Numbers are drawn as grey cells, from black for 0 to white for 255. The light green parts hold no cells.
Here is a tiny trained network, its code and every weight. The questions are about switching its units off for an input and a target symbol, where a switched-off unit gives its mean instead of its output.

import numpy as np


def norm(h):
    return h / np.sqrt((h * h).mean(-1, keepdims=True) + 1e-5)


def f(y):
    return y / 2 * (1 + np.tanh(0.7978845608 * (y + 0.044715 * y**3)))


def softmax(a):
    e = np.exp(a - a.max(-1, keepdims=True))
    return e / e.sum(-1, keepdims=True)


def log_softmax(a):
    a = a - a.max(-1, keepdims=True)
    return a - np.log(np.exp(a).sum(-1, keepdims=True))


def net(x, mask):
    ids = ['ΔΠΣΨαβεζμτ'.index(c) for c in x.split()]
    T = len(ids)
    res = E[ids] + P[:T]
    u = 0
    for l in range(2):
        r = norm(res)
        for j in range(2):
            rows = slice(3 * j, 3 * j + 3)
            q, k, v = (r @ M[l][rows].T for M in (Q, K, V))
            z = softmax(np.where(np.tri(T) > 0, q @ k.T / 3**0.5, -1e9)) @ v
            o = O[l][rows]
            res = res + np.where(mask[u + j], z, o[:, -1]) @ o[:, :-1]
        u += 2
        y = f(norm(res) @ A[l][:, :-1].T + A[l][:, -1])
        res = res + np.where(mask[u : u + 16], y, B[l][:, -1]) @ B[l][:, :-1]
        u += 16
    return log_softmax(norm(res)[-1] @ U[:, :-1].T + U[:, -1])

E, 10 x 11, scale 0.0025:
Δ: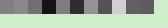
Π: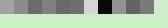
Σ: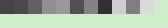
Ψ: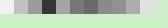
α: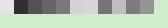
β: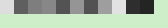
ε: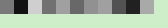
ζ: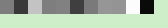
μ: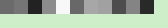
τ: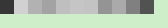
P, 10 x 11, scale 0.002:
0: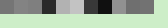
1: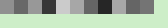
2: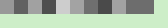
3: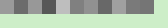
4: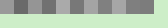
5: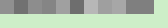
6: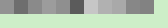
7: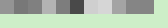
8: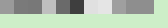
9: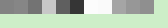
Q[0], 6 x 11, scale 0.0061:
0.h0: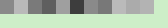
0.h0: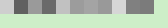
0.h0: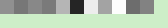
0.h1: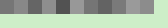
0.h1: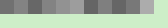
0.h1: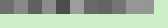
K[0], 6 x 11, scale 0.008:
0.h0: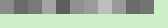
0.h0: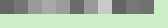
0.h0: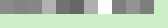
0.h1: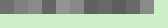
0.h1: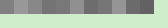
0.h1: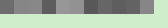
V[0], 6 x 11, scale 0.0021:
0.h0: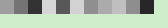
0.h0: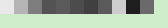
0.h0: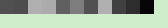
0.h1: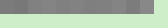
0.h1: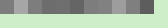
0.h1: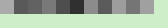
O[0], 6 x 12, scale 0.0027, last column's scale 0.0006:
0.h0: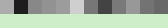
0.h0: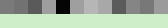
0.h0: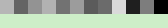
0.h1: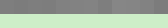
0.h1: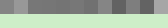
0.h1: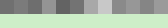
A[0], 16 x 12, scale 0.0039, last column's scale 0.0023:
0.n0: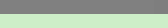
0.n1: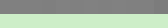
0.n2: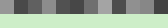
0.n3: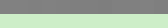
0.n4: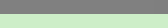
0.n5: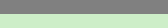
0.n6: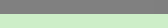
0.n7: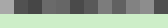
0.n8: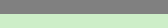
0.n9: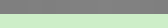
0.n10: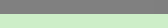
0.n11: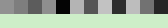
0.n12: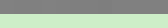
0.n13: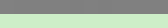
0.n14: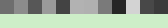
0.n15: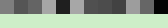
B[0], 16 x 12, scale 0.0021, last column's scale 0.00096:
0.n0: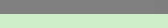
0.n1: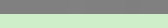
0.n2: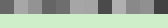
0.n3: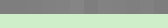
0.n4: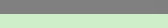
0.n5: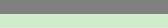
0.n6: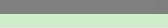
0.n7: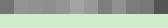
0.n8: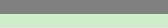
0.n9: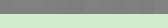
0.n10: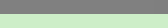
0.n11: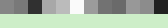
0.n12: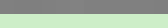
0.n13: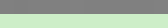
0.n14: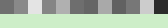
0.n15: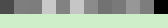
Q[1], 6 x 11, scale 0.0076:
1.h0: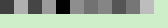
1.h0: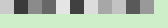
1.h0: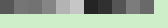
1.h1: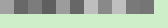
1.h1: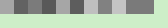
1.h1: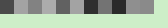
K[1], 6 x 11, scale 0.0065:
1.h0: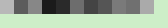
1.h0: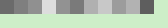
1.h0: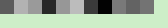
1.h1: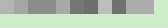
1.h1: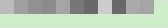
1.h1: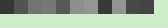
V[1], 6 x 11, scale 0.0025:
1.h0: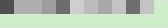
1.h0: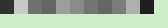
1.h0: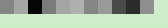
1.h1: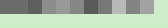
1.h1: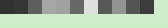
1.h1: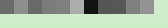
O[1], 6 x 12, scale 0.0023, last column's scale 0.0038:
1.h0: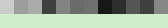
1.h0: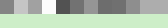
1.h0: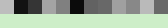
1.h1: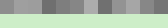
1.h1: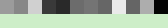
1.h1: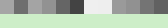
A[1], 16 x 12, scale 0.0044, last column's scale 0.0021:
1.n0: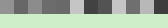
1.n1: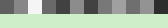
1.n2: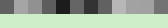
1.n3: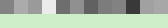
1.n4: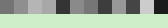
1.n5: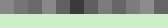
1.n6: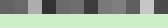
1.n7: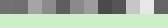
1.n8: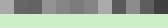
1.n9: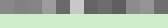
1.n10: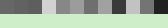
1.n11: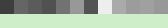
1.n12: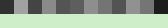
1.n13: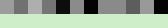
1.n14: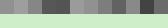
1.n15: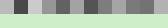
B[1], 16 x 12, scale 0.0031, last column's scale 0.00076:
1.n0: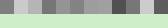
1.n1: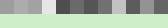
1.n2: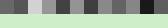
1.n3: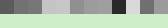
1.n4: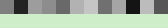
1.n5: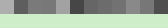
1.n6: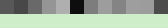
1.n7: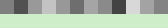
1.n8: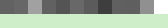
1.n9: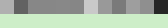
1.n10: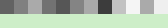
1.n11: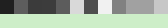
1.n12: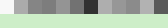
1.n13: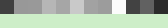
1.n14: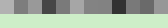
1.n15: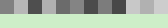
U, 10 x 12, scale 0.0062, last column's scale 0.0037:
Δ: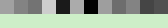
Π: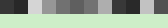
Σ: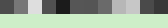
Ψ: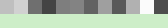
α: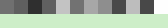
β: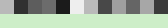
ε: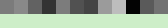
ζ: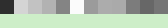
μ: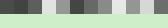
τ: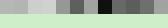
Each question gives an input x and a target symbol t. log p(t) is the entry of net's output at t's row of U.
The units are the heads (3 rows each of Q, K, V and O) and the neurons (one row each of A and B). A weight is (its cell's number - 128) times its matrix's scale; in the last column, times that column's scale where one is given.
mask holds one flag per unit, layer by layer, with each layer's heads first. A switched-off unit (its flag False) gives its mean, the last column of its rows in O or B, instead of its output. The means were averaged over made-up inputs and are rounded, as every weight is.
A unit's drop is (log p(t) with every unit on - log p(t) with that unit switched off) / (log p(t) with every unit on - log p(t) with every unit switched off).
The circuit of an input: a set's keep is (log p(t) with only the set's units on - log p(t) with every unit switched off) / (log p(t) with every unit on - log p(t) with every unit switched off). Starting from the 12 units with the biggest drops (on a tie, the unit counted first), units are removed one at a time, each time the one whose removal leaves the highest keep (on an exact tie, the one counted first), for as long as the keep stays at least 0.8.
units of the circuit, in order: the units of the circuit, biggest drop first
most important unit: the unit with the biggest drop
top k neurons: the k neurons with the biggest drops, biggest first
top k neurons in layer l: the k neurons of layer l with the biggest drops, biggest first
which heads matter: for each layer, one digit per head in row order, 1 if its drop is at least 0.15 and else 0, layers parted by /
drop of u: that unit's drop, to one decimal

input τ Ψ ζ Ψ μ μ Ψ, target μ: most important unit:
1.h0
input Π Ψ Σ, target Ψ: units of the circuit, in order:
(0.h0; 1.n12)
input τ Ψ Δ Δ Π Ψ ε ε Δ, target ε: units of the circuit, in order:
(0.h0; 1.h0)
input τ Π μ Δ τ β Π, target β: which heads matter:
10 / 01
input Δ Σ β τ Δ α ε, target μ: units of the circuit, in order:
(1.h1; 1.n6; 1.n1)
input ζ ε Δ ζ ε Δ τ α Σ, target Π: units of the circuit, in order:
(1.h1; 1.n4; 1.n2)
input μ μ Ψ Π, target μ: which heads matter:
00 / 10
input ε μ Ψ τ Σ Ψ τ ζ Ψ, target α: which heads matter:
00 / 01
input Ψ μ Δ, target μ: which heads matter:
00 / 10
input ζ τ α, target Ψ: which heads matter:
00 / 01
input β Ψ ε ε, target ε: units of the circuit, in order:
(1.h0; 0.h0)
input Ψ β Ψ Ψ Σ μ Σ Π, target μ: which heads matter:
10 / 10
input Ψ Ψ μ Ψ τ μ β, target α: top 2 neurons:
(1.n3; 1.n1)
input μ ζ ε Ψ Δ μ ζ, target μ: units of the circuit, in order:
(1.h0; 0.h0)
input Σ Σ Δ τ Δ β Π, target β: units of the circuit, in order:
(0.h0)
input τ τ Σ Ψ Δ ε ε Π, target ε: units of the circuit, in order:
(1.h0; 0.h0)
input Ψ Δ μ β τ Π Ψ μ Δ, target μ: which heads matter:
10 / 10
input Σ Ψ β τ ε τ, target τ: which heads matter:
00 / 10
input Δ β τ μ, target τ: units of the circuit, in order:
(1.h0; 1.n11)
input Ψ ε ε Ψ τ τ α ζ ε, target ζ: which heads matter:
01 / 10
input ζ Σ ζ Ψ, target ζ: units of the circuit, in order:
(1.h0)
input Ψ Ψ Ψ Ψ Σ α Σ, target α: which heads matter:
00 / 10
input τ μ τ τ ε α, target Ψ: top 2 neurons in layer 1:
(1.n0; 1.n15)
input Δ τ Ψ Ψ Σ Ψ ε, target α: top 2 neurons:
(1.n1; 1.n4)
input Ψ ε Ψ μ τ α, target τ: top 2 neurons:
(1.n11; 1.n8)
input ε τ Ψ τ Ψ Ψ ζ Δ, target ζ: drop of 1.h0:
1.1
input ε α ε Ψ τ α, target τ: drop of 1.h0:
0.5
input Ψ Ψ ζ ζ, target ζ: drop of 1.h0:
1.2
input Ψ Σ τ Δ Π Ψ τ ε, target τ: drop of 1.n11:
0.3
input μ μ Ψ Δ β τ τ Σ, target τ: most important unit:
1.h0
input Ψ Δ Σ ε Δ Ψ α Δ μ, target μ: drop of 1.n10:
0.3
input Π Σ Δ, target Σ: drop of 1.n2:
0.6
